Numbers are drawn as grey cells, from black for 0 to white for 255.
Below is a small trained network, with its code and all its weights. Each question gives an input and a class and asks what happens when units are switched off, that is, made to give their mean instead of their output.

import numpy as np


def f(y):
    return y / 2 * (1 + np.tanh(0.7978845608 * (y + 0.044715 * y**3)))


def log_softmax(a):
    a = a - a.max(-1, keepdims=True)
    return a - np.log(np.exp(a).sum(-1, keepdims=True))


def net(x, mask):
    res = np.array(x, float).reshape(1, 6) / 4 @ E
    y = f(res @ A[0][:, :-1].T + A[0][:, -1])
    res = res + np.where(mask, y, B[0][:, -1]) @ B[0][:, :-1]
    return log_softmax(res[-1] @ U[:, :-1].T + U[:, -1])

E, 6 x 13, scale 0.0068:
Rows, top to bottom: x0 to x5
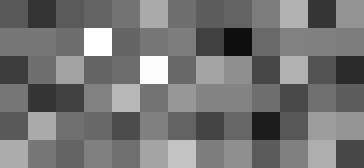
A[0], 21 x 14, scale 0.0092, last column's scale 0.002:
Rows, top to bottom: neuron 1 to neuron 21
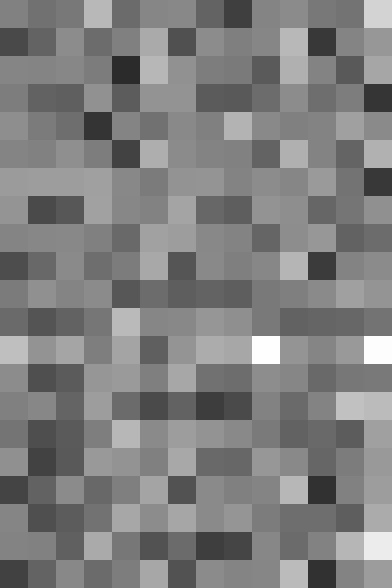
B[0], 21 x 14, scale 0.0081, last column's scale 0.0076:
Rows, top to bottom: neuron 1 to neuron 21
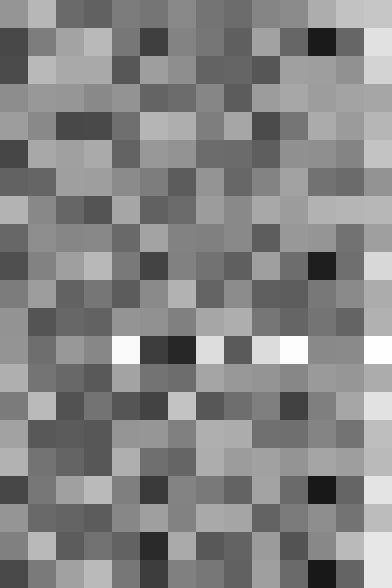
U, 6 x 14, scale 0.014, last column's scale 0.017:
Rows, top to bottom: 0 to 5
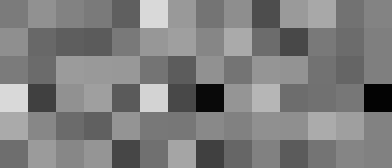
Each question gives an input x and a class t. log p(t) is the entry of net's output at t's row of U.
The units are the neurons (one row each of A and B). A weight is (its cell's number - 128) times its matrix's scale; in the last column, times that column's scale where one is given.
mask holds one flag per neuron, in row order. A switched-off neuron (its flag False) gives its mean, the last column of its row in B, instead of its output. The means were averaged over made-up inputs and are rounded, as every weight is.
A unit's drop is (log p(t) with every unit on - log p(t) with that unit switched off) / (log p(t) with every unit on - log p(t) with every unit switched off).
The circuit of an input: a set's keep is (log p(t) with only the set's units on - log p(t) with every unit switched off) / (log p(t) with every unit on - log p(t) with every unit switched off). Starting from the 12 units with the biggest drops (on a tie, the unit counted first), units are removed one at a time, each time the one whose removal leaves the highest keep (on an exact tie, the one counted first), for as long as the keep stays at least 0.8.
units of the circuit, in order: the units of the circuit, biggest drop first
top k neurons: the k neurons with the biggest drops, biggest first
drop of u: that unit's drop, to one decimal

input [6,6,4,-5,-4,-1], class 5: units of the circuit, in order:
[neuron 13]
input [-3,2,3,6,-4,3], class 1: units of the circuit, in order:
[neuron 13; neuron 16]
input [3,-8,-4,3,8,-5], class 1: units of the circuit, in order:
[neuron 5; neuron 13; neuron 3]
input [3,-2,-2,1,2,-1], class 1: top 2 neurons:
[neuron 13; neuron 3]
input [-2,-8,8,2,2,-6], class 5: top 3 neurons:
[neuron 13; neuron 5; neuron 17]
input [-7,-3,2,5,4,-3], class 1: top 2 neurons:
[neuron 13; neuron 3]
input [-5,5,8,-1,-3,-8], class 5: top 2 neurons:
[neuron 13; neuron 17]
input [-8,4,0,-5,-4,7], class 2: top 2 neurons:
[neuron 13; neuron 7]
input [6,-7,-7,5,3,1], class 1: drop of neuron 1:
0.2
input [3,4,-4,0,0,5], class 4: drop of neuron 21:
0.1
